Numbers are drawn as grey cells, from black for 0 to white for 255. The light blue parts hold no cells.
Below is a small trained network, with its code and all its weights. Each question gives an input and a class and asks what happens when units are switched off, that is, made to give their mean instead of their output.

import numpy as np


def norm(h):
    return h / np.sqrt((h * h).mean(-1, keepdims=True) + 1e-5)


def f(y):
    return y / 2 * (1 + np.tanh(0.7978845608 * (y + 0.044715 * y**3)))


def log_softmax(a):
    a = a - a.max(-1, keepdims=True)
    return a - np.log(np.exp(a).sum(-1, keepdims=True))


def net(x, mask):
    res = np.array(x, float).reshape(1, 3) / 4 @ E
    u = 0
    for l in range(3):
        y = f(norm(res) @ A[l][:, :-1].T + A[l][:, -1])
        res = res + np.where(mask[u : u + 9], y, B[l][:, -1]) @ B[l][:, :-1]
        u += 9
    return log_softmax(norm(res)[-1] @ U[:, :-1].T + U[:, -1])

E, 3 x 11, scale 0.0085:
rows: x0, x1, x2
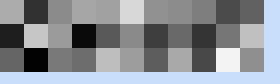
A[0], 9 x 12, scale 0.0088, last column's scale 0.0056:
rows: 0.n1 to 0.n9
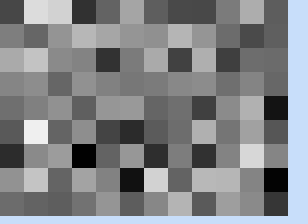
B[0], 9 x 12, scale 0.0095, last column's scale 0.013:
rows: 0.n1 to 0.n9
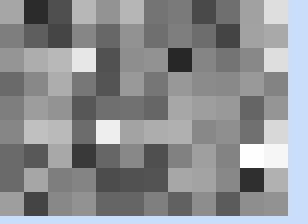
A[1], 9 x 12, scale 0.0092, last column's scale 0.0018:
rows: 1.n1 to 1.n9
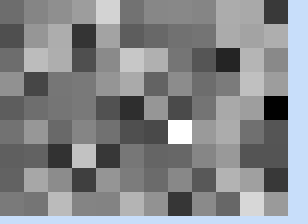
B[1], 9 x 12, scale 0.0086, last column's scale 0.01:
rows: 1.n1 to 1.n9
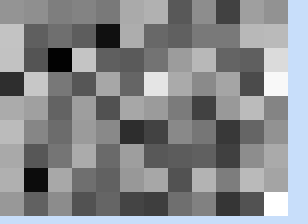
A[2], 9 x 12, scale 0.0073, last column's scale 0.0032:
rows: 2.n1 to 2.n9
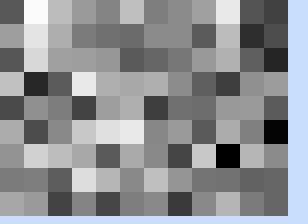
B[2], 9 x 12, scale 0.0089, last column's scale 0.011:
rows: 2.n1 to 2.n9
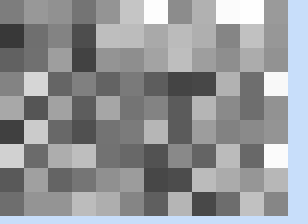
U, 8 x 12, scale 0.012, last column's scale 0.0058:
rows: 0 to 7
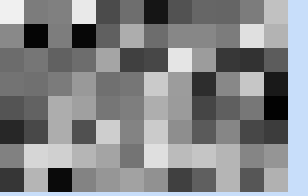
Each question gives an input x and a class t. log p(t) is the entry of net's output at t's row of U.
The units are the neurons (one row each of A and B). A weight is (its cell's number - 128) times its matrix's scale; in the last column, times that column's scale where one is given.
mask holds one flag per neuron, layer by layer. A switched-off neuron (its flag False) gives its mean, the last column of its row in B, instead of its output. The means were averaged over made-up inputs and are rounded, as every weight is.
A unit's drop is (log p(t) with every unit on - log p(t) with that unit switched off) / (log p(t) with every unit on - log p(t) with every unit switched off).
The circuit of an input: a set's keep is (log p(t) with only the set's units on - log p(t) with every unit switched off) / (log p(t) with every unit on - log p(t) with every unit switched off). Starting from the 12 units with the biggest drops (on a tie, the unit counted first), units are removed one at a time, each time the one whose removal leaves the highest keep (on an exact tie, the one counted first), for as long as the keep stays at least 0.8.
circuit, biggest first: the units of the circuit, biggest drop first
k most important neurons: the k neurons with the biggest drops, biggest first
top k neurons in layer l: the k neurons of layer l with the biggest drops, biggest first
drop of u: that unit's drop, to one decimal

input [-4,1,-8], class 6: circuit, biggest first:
0.n6
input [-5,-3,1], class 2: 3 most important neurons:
0.n8; 1.n6; 0.n3
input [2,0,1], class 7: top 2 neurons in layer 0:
0.n3; 0.n7
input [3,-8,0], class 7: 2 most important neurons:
0.n3; 1.n9
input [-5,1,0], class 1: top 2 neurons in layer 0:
0.n7; 0.n3
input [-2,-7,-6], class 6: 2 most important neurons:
0.n1; 0.n8
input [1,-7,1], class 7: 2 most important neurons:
0.n3; 1.n9
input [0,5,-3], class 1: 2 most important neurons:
0.n7; 1.n4
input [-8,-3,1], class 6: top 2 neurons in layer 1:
1.n9; 1.n3
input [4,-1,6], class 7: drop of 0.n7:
1.0
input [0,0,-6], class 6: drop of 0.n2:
0.2
